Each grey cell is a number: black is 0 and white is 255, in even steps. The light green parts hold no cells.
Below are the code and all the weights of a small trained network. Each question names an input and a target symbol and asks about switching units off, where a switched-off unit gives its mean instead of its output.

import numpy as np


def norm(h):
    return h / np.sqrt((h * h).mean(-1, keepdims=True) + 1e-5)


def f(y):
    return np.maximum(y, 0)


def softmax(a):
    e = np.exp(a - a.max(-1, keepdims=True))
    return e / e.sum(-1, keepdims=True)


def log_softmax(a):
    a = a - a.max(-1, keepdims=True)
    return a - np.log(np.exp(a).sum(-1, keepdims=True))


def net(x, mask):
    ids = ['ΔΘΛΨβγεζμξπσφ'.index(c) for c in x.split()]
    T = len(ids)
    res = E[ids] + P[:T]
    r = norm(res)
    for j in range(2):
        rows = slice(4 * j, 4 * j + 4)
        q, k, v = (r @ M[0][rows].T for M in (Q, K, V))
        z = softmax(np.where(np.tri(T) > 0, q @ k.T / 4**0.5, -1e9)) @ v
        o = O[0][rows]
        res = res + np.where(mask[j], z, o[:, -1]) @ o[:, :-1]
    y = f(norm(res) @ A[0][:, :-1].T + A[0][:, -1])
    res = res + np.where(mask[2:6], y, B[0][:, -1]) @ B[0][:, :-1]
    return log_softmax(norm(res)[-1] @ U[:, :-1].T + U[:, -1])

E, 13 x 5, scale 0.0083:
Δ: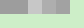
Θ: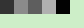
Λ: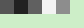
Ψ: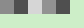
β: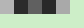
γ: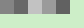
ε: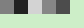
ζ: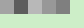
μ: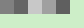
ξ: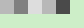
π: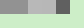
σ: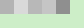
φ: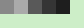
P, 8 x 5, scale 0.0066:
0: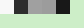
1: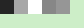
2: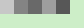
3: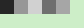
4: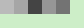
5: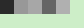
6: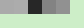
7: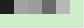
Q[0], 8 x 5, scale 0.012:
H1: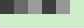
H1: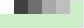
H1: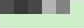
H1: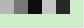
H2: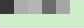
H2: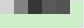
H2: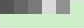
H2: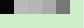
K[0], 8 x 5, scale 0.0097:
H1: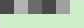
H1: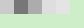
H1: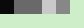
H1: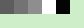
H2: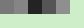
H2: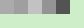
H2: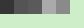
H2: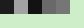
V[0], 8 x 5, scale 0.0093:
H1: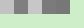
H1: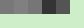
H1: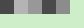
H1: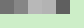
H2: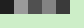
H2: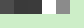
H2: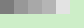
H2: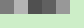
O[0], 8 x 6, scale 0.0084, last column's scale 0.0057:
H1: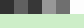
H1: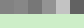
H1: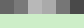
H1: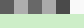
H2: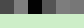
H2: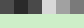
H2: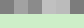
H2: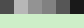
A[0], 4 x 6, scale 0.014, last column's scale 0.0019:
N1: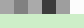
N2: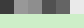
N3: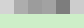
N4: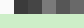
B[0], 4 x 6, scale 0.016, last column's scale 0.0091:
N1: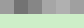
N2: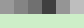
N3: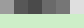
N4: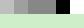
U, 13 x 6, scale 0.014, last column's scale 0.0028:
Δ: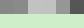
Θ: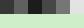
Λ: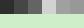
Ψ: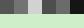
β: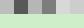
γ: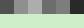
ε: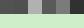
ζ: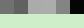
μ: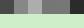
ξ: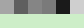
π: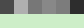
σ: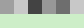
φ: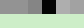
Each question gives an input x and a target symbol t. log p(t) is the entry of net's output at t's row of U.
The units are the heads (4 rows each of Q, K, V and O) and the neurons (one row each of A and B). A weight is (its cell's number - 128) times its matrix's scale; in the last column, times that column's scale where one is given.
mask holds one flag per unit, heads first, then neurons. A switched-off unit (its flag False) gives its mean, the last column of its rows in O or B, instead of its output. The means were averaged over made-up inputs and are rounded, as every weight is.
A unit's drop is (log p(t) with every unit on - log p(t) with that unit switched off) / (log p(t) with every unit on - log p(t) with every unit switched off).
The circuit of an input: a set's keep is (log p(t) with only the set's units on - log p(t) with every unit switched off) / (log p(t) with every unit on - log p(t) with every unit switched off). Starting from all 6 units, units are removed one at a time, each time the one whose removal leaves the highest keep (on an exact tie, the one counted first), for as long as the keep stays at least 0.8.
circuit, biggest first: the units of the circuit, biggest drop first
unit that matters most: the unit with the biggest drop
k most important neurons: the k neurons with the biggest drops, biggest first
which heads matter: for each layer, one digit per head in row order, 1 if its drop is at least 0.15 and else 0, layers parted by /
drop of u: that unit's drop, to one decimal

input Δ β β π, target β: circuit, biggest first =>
N4, H1
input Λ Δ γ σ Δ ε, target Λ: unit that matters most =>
H2
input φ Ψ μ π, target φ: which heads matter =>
01
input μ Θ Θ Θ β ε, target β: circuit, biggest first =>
H1, N1
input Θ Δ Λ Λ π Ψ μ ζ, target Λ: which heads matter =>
01
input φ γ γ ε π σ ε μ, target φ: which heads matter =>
00
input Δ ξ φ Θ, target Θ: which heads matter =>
01
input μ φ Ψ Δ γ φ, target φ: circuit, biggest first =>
H1, N4
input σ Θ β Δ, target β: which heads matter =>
10
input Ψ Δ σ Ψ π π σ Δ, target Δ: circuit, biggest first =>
H2, N4
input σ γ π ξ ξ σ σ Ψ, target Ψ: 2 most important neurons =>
N4, N2
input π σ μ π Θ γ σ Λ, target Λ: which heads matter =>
00
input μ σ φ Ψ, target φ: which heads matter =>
01
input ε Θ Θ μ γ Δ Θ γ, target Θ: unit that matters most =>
H2
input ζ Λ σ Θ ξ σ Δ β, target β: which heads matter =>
00
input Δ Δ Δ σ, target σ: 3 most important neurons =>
N4, N3, N1
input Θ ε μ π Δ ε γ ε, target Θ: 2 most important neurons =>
N4, N2
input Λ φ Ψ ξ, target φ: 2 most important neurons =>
N2, N4
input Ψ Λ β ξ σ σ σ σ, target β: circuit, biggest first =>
H1, N4
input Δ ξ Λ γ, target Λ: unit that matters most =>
H2
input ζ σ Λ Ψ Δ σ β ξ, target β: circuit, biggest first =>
H1, N1
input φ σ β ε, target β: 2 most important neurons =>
N1, N4
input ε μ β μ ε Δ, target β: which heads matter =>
00
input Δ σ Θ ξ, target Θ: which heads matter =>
01
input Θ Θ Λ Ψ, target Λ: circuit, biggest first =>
H2, N4
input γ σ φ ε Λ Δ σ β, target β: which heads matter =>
10
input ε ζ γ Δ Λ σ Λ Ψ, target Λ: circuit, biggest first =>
H2
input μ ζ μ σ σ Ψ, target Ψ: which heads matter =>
11
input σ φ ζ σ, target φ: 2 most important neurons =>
N4, N2
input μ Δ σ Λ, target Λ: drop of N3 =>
0.0
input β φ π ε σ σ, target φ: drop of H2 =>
0.6
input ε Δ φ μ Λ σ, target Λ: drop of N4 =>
0.1
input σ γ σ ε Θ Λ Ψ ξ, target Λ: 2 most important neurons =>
N4, N3
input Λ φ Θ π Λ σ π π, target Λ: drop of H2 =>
0.2
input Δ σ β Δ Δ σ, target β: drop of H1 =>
0.2
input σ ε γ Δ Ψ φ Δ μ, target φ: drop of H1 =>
0.1
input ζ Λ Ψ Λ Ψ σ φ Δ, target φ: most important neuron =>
N2
